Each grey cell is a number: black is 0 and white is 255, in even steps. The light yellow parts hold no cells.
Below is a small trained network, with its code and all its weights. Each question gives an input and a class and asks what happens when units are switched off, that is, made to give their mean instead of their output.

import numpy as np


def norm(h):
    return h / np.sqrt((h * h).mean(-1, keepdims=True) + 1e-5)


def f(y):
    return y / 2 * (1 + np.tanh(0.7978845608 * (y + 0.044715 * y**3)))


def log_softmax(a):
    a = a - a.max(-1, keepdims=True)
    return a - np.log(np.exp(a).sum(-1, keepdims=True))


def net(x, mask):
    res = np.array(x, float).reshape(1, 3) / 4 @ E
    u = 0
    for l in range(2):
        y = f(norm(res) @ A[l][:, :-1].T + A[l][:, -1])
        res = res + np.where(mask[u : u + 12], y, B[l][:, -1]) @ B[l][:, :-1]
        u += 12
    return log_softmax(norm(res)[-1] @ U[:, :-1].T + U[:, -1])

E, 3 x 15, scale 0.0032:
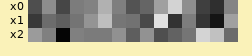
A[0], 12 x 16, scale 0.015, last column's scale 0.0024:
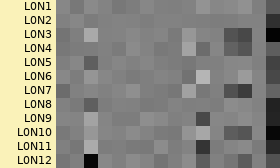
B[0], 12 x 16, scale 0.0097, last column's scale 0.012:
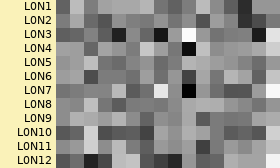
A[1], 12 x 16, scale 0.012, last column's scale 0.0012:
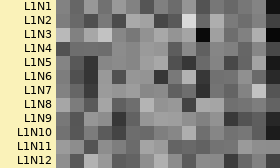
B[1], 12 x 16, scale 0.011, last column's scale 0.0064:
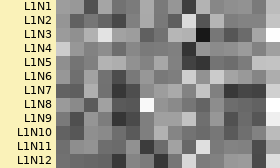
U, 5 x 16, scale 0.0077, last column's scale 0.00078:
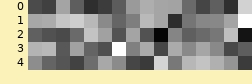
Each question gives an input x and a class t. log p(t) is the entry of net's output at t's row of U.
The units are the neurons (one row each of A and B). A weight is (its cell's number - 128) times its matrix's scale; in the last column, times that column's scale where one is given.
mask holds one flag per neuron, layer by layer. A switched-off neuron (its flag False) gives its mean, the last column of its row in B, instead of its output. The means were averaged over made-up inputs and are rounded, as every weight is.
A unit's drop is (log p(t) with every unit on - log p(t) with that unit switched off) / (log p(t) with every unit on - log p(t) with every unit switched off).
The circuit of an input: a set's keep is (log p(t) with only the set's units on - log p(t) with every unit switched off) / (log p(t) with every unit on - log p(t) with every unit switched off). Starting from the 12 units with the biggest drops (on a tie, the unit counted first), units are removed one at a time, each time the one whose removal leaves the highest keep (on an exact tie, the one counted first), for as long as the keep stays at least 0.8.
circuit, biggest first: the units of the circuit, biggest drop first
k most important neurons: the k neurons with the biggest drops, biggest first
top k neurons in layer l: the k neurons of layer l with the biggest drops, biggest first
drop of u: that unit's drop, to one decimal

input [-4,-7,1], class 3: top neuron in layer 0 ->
L0N12
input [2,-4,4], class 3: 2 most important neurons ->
L0N12, L0N3
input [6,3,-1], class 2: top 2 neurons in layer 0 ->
L0N12, L0N7
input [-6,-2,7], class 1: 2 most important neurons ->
L0N12, L0N3
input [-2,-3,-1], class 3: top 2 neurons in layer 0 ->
L0N6, L0N12
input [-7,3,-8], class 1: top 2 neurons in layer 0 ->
L0N11, L0N9
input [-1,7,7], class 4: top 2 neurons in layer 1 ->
L1N6, L1N2
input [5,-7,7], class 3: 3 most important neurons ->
L0N3, L0N12, L0N6
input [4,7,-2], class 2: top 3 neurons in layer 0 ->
L0N7, L0N12, L0N4
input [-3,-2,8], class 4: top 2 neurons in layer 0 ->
L0N7, L0N4
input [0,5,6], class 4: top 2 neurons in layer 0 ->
L0N12, L0N7
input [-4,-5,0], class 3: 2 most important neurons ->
L0N6, L0N12
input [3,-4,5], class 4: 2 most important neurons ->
L0N7, L0N4
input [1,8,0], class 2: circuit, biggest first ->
L0N7
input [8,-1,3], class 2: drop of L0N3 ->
0.7
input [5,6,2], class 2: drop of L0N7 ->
0.4
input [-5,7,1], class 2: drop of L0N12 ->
0.2
